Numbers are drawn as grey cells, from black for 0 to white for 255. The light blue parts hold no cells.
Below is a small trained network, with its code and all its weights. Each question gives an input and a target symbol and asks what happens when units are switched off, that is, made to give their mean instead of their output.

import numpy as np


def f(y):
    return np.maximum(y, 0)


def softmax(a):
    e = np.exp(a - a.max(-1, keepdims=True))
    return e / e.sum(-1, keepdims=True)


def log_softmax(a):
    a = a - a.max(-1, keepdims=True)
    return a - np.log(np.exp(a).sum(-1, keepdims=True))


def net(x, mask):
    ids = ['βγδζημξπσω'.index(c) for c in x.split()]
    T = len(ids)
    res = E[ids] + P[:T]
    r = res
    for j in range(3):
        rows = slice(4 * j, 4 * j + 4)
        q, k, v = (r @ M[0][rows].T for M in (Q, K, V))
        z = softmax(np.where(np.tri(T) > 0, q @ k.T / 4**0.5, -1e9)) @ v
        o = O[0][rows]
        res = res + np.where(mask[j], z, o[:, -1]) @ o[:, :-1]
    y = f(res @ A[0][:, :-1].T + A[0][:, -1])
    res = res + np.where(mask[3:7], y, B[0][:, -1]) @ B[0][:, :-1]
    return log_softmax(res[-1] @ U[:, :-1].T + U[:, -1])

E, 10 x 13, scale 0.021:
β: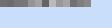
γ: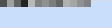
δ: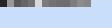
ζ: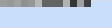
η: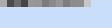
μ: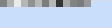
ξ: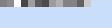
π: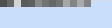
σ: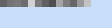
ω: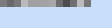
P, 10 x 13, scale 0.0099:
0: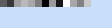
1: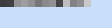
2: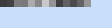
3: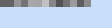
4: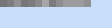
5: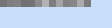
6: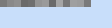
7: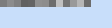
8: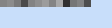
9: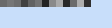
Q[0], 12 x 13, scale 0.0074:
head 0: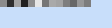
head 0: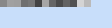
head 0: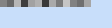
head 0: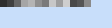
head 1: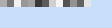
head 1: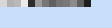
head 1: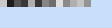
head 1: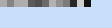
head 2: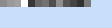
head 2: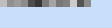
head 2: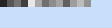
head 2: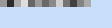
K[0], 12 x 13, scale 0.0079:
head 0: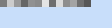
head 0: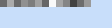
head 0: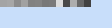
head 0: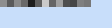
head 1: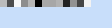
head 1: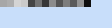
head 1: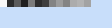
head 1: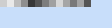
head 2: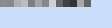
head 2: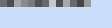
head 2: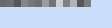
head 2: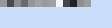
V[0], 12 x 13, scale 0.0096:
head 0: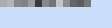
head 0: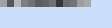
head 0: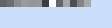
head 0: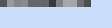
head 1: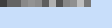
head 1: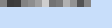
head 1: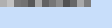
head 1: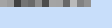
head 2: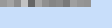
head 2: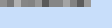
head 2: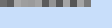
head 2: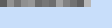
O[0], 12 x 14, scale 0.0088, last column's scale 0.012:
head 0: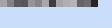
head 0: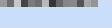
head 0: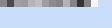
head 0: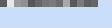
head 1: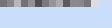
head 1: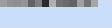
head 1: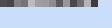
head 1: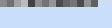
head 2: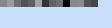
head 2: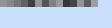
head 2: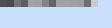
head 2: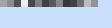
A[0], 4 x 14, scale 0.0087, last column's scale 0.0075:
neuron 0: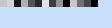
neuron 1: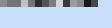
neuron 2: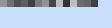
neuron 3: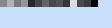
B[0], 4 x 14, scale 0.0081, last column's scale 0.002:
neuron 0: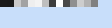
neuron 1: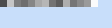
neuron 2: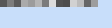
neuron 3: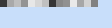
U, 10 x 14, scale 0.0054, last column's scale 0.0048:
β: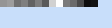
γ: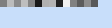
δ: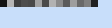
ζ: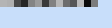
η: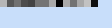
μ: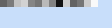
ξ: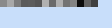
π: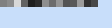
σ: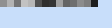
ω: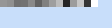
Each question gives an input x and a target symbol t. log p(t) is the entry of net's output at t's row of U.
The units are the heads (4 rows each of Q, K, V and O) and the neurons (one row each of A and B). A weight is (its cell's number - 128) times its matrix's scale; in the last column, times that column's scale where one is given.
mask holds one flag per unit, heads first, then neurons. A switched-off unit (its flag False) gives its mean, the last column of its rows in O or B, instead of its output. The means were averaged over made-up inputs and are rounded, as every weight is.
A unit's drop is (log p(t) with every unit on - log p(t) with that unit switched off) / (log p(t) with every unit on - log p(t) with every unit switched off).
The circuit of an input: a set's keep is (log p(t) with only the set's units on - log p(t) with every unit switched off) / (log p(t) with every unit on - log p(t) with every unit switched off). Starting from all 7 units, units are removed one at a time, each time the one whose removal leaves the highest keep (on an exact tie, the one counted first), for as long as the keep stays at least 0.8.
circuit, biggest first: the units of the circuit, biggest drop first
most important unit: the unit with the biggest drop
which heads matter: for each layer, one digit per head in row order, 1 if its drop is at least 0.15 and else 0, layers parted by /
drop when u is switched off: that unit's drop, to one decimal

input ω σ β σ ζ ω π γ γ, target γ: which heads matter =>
001
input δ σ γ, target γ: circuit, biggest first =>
[head 2; head 1]
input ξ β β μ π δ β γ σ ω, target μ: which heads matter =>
001
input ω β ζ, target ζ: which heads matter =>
011
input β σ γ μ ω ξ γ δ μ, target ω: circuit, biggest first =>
[head 2]
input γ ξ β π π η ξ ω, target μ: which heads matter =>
110
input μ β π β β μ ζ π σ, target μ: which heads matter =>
011
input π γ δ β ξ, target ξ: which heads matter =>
110
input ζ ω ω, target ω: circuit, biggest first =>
[head 1; head 2]
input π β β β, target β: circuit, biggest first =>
[head 0; head 1]
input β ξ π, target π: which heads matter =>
011
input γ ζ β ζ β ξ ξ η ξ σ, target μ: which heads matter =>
010
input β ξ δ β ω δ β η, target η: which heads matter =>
010
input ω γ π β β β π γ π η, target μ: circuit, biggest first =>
[head 1]
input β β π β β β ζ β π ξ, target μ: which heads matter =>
010
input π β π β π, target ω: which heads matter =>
011
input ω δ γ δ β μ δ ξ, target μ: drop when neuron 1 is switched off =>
-0.1
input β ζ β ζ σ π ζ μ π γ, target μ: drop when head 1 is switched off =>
0.3
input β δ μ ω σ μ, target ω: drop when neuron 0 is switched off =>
0.0
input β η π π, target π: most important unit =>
head 0
